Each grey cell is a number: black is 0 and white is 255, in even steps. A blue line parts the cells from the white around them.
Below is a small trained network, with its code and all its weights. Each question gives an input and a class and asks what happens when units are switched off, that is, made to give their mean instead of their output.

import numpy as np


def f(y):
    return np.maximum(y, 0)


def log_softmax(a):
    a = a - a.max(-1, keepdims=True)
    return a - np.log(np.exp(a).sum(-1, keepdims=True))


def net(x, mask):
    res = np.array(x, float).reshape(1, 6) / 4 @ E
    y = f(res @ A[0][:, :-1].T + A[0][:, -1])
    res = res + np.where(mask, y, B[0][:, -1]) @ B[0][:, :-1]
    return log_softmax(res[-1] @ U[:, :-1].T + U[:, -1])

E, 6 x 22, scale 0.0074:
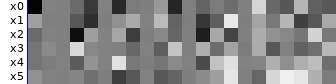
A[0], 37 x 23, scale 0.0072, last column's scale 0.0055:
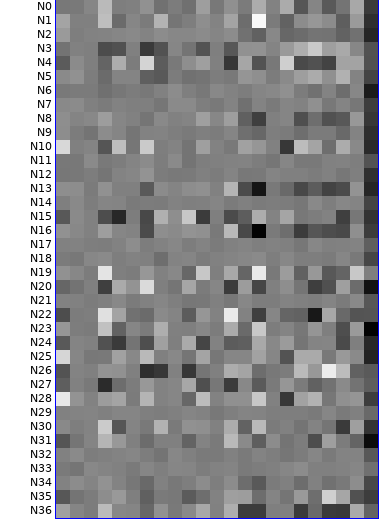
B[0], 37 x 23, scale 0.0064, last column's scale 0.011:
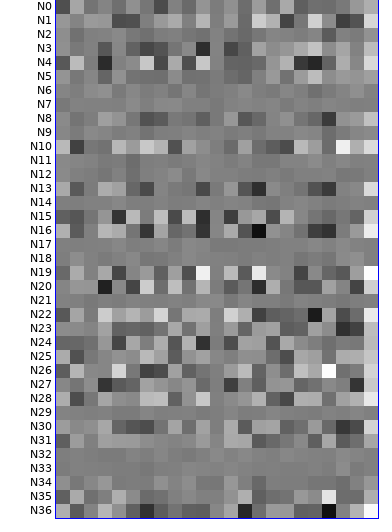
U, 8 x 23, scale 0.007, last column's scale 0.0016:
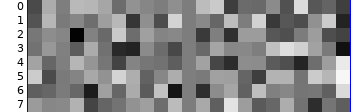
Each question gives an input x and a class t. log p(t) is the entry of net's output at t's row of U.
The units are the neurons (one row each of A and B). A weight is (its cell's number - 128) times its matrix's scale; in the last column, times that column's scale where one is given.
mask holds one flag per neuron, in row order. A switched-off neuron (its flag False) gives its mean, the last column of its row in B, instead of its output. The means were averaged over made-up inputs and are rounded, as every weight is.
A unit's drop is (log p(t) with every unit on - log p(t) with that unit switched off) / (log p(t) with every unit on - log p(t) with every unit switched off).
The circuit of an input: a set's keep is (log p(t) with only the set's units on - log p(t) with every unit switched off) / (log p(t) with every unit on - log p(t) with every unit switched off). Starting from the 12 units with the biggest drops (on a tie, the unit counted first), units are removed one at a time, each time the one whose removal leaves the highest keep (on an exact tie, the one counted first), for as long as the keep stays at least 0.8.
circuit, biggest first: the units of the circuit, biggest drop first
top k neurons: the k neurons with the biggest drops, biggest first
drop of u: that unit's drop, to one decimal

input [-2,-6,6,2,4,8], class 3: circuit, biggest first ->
N26
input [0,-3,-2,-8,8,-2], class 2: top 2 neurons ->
N28, N20
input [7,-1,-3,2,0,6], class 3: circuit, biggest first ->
N26, N3
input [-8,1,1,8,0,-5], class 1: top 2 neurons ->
N19, N4
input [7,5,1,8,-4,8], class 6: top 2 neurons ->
N15, N24
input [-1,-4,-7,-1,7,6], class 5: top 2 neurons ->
N28, N10
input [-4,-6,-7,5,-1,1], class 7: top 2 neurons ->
N19, N1
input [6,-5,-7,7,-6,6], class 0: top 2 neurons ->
N22, N26
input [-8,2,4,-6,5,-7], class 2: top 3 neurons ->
N20, N4, N27
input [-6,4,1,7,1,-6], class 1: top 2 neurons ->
N19, N4
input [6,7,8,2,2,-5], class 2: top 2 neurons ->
N4, N20
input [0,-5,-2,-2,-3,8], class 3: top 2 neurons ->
N3, N26
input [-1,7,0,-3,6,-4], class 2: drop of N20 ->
0.2
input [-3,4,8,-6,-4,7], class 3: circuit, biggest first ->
N3
